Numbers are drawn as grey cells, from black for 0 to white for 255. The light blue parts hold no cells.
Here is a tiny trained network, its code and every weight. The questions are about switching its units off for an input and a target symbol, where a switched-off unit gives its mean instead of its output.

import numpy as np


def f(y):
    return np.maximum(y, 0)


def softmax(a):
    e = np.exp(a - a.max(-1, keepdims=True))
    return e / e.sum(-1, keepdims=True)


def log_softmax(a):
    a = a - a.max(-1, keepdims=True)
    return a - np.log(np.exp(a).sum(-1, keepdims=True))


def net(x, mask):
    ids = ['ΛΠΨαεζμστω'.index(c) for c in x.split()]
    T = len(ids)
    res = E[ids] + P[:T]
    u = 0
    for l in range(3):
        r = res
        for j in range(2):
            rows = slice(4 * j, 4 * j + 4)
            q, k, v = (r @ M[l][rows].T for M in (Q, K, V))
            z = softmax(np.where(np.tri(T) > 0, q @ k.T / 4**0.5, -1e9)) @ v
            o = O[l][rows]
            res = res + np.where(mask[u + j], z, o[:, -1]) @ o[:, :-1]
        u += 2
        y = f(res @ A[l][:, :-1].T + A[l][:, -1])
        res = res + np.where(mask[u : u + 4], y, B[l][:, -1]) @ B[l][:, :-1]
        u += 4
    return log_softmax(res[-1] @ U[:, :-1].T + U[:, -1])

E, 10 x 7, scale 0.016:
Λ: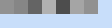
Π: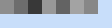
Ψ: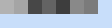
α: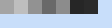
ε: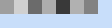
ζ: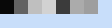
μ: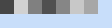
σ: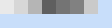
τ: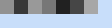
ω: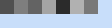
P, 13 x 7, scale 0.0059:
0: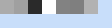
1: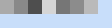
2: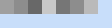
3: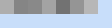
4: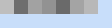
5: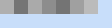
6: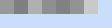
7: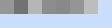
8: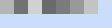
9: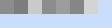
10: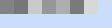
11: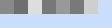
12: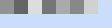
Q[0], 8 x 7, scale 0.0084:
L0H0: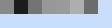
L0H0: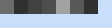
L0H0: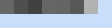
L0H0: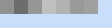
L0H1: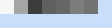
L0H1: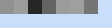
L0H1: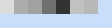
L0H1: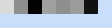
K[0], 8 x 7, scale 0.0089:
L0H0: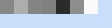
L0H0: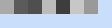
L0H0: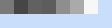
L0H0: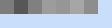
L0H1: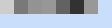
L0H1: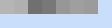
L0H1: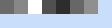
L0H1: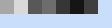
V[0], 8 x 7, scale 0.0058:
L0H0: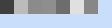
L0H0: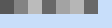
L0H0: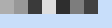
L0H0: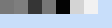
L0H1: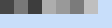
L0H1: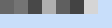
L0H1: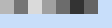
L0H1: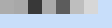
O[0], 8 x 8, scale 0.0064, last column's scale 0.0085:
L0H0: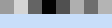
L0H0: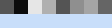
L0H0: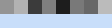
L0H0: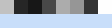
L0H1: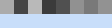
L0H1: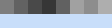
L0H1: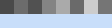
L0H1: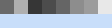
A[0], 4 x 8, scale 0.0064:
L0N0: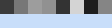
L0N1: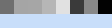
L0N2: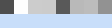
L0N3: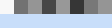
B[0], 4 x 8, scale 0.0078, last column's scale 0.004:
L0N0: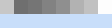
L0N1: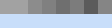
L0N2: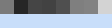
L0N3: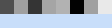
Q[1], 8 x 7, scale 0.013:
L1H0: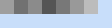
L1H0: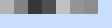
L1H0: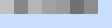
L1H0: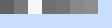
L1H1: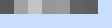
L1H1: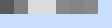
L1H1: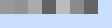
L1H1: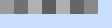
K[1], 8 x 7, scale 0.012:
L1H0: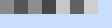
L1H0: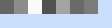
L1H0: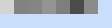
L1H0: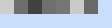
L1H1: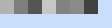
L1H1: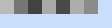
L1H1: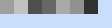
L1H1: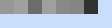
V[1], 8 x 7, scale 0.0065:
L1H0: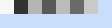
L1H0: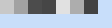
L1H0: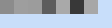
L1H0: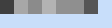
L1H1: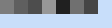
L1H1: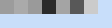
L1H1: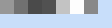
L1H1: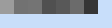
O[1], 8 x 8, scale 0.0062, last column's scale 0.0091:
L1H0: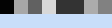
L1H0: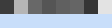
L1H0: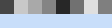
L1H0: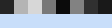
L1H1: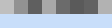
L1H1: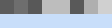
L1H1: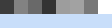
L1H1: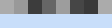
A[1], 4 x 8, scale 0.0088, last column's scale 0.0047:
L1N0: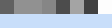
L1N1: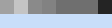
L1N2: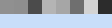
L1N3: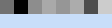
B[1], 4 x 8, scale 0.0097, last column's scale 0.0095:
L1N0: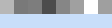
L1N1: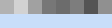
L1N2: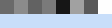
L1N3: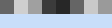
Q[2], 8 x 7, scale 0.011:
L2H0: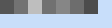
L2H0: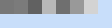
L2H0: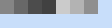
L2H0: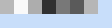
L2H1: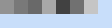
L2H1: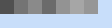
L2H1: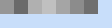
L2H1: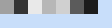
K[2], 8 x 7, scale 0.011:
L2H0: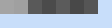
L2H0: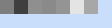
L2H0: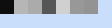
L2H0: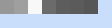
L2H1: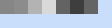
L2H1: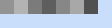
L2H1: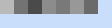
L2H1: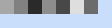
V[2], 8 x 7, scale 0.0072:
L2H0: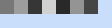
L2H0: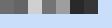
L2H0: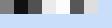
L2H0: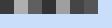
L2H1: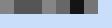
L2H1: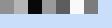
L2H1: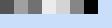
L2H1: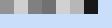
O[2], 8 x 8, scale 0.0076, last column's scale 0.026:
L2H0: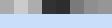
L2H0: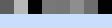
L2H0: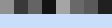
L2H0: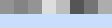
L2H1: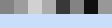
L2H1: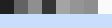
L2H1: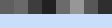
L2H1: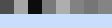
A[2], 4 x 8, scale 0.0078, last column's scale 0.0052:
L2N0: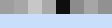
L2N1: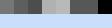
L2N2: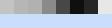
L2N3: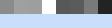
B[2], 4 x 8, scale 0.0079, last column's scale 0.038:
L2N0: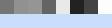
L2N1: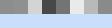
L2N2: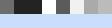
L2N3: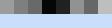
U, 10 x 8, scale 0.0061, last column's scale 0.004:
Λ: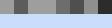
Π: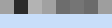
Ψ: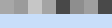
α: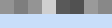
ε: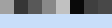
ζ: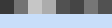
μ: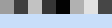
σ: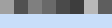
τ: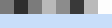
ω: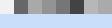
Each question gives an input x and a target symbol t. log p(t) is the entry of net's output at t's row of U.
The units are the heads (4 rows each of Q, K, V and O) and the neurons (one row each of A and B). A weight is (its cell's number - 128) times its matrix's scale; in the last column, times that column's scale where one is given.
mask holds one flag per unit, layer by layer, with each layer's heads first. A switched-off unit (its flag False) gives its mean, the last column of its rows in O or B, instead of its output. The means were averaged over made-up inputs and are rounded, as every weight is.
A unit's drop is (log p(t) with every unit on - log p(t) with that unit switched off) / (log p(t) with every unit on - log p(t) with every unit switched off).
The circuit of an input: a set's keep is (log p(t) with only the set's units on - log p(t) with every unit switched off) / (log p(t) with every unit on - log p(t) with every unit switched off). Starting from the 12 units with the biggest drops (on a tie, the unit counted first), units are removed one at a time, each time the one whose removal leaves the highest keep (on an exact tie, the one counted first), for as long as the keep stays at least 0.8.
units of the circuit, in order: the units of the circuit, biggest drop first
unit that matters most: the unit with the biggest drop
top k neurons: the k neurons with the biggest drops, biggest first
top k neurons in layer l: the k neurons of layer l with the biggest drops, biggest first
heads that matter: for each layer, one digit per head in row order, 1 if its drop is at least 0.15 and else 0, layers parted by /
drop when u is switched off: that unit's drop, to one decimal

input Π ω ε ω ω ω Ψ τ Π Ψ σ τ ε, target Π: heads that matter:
00 / 00 / 01
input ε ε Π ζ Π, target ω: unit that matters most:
L1N3
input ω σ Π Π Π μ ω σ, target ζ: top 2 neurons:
[L1N2; L2N0]
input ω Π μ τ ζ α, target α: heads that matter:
00 / 00 / 10
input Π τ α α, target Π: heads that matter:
11 / 11 / 01
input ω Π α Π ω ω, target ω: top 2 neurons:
[L2N0; L1N0]
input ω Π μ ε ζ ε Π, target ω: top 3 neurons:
[L1N3; L2N2; L2N3]
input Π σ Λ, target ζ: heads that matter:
00 / 10 / 01
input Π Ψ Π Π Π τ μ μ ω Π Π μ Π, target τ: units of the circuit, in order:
[L2N3; L2H1; L1H1]
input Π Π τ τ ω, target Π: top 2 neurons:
[L2N0; L2N2]
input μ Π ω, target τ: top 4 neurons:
[L2N3; L2N0; L1N2; L1N0]
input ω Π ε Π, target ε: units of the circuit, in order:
[L1H0; L2H1]
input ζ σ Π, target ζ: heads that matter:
10 / 10 / 01
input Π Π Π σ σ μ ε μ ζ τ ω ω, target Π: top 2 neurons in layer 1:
[L1N2; L1N0]
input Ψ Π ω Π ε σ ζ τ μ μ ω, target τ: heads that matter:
10 / 01 / 11
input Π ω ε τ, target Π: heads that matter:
00 / 01 / 01
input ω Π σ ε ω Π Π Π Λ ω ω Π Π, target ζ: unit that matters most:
L1H0
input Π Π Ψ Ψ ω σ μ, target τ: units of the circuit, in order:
[L1N2; L2N3; L2H1]
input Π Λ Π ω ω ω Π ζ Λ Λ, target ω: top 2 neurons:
[L1N3; L2N2]
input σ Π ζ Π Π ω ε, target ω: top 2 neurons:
[L1N2; L1N3]
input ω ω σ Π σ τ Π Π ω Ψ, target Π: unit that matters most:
L2N0
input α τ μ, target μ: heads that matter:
10 / 10 / 10
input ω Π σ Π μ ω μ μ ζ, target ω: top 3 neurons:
[L1N3; L1N2; L2N0]
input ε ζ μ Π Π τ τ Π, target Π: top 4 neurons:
[L2N0; L2N2; L2N3; L0N3]
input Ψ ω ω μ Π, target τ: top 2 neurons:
[L2N0; L2N3]
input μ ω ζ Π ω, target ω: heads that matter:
01 / 00 / 01
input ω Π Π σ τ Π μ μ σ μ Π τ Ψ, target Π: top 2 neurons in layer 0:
[L0N3; L0N0]
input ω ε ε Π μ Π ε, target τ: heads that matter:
00 / 01 / 11
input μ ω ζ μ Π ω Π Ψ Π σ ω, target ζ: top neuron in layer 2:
[L2N0]
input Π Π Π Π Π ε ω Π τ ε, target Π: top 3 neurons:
[L2N0; L2N2; L2N3]
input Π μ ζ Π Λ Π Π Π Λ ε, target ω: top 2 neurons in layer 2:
[L2N2; L2N3]
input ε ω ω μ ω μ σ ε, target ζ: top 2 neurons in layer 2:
[L2N0; L2N2]
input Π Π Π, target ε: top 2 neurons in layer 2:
[L2N3; L2N2]
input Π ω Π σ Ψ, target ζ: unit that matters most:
L1N2
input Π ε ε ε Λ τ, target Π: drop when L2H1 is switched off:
1.3
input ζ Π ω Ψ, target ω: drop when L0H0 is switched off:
-0.1
